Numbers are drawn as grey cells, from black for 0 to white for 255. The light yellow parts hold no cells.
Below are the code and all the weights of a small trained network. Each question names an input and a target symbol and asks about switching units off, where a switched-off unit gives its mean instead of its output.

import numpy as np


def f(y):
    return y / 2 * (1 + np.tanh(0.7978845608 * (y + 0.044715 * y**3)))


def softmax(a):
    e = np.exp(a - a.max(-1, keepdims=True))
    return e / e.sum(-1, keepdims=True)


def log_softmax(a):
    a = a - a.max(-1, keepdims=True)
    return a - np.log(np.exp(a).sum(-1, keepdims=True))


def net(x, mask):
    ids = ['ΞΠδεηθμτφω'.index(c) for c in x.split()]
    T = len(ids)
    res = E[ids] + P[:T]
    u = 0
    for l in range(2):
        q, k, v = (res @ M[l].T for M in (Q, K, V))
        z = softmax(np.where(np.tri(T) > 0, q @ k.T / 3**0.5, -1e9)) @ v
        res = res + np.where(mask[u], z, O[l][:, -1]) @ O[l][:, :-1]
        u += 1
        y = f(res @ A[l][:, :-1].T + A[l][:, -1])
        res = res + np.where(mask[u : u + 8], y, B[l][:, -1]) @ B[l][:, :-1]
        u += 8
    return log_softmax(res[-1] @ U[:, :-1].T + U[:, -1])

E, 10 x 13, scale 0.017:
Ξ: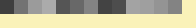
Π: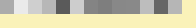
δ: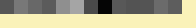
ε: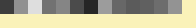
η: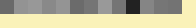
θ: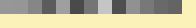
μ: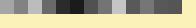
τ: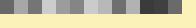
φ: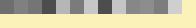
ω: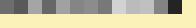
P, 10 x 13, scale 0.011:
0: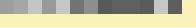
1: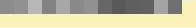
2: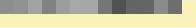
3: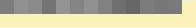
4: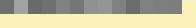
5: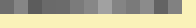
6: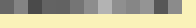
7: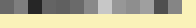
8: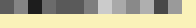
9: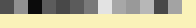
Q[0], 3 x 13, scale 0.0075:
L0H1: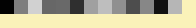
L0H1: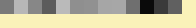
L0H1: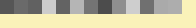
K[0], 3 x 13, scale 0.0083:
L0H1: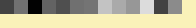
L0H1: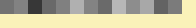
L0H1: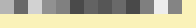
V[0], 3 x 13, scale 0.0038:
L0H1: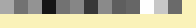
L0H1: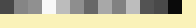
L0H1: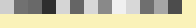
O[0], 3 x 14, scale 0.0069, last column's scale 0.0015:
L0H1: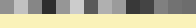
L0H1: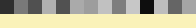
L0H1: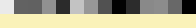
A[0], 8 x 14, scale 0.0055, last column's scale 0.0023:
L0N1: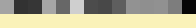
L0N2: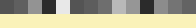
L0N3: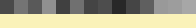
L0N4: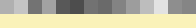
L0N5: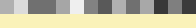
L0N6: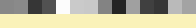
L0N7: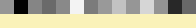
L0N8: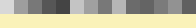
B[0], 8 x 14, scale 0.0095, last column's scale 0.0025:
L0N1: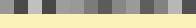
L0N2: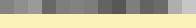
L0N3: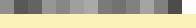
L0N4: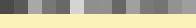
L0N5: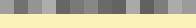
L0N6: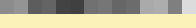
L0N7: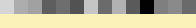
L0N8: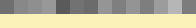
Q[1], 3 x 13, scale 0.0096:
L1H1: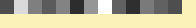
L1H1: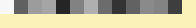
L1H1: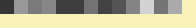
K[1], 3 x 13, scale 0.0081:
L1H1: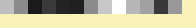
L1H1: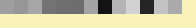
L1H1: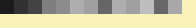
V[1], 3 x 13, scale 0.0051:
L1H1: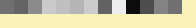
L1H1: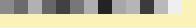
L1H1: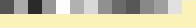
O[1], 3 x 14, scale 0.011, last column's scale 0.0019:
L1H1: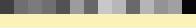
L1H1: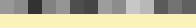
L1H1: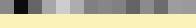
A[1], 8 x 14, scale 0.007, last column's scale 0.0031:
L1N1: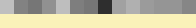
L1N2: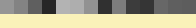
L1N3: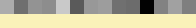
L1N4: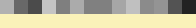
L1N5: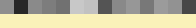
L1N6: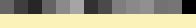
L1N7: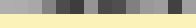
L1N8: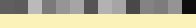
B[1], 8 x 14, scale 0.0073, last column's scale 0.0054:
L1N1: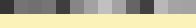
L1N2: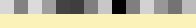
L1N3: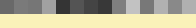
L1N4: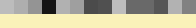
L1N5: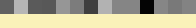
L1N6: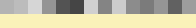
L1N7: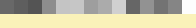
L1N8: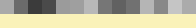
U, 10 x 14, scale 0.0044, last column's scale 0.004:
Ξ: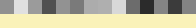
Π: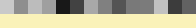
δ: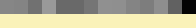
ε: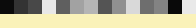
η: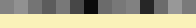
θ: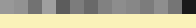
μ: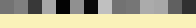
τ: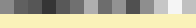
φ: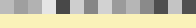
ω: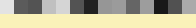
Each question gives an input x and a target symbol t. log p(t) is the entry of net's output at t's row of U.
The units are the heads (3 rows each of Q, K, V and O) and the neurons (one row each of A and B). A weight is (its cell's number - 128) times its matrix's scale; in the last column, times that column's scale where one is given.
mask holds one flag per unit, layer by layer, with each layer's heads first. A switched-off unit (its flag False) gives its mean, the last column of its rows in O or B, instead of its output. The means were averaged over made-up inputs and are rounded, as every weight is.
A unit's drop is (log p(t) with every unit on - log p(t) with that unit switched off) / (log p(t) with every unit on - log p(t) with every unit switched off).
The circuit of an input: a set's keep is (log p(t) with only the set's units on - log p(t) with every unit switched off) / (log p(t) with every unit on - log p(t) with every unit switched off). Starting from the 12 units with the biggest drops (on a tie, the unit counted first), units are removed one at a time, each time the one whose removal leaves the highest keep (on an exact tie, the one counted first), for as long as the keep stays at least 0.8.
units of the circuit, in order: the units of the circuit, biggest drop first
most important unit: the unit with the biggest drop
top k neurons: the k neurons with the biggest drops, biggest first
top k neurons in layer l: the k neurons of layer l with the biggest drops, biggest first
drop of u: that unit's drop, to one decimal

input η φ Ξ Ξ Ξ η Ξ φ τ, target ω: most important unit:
L0H1
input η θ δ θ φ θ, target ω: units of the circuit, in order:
[L0H1; L1H1]
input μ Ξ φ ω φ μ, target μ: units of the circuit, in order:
[L0N7; L0H1; L1H1]
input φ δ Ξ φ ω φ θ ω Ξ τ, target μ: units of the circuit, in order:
[L0H1; L0N7; L1H1]
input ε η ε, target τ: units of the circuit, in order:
[L1H1; L1N8; L0H1]
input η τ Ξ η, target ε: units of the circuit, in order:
[L0H1; L1N2]
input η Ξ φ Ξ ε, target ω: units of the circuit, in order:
[L1H1; L0N6]
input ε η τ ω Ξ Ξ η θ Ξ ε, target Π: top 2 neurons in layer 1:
[L1N2; L1N3]
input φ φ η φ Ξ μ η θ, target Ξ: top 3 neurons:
[L1N7; L0N8; L0N2]
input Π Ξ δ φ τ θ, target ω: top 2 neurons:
[L0N6; L1N4]
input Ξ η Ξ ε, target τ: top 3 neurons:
[L1N8; L0N2; L0N6]
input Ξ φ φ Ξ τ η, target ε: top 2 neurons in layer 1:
[L1N2; L1N8]
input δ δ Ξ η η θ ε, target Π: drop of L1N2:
0.5
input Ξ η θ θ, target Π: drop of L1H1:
1.1
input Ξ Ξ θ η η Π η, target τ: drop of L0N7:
0.0
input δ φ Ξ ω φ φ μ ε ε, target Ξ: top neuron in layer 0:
[L0N5]
